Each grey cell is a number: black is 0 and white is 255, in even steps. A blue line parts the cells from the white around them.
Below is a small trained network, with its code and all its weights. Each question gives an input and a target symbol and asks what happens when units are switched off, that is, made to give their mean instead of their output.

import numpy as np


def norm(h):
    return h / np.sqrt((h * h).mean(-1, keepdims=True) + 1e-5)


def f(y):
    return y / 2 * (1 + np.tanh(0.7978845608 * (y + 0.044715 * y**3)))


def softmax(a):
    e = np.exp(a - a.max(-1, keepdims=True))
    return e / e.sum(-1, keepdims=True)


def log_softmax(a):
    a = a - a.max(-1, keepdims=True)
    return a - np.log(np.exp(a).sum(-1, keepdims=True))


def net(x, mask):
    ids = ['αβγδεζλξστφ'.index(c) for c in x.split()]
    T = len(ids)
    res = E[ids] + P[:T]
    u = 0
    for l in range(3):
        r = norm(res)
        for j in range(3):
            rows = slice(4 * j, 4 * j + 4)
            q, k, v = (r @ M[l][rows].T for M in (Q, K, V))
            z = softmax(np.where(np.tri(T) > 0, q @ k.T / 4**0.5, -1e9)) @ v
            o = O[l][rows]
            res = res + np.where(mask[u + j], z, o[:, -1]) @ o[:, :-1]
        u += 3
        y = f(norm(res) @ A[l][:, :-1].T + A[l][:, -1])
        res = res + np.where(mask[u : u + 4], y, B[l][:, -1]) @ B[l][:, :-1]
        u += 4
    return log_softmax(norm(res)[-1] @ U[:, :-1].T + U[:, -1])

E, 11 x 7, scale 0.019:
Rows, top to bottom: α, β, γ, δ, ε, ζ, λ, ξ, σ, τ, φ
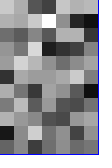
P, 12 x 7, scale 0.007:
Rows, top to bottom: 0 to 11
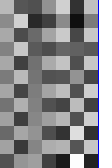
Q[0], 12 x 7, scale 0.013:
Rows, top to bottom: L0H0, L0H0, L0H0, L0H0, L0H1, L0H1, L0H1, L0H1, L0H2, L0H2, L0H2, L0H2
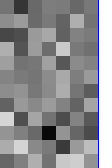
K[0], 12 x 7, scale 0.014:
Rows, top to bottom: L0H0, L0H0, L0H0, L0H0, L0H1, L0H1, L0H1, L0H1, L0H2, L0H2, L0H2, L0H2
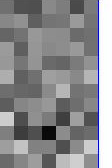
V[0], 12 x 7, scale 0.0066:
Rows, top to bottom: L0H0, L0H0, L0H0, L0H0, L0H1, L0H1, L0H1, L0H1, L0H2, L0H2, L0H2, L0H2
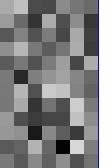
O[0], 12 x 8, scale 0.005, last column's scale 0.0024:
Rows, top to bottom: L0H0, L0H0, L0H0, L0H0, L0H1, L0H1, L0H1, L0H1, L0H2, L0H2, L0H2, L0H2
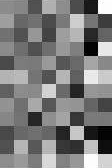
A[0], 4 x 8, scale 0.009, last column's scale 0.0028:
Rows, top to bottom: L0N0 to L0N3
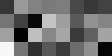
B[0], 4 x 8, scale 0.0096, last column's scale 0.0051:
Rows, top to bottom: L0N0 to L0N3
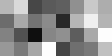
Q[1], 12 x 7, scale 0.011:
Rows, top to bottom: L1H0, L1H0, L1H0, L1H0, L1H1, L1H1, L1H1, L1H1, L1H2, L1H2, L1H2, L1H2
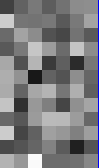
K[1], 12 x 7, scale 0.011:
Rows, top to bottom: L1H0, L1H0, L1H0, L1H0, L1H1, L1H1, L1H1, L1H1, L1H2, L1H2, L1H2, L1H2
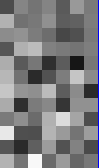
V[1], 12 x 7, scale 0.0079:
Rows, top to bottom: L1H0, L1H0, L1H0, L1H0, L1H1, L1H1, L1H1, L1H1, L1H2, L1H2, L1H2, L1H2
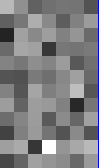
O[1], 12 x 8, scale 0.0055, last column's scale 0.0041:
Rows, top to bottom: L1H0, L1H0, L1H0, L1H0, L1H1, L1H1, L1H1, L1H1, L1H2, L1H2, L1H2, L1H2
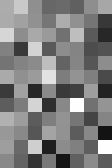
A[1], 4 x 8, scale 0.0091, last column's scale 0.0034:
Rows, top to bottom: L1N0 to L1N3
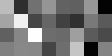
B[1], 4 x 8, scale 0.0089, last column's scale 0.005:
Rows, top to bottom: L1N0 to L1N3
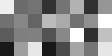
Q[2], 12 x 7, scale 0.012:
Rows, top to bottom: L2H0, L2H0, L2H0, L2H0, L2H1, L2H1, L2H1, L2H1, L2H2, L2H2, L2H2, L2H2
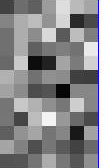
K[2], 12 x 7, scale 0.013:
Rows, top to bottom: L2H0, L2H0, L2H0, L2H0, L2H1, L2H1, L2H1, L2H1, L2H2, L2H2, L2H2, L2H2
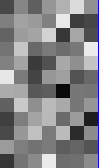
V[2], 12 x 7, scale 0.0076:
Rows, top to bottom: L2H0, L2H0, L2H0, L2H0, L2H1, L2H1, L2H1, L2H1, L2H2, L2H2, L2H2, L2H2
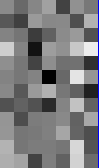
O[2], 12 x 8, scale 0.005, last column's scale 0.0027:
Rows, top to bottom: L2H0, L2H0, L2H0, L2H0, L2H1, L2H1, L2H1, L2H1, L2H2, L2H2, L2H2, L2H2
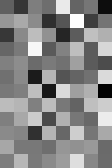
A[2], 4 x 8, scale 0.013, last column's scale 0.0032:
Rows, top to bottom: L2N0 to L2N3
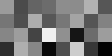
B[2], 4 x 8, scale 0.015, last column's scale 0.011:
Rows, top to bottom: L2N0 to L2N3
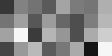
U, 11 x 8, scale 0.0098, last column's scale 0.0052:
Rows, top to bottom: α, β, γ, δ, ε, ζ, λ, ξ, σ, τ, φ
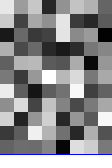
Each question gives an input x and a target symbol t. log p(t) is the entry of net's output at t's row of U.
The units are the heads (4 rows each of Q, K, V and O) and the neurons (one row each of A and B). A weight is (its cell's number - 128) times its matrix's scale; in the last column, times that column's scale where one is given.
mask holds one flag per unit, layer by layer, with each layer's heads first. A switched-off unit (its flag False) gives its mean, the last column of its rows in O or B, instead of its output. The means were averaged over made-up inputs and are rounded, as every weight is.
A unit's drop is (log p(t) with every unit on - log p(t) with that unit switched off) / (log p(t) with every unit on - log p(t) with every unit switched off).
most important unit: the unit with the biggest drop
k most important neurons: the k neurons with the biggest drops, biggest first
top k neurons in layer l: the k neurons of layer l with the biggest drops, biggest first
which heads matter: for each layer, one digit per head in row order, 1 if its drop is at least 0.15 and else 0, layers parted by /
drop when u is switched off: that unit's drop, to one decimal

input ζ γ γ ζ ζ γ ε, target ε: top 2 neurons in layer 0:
[L0N0; L0N1]
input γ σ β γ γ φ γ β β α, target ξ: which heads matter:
101 / 110 / 000
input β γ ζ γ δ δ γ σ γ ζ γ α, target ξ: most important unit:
L1H1
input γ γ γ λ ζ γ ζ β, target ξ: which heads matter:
000 / 000 / 100
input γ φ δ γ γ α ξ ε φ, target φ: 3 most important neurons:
[L0N1; L2N3; L2N2]
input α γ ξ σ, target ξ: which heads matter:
001 / 000 / 100
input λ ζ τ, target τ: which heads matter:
100 / 010 / 000
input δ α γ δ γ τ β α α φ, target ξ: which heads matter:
000 / 000 / 000
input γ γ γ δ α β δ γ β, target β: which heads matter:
001 / 000 / 010
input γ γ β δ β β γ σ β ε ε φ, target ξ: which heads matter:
000 / 010 / 000
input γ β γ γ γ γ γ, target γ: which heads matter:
000 / 000 / 100
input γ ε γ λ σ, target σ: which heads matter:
000 / 000 / 000
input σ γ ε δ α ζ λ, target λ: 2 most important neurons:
[L0N2; L1N0]
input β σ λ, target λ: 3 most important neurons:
[L1N0; L2N3; L2N2]
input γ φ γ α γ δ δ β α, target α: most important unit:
L2N3
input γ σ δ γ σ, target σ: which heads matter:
000 / 000 / 010
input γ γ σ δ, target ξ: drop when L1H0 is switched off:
0.0
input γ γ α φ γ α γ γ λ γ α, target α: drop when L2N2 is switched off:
0.4
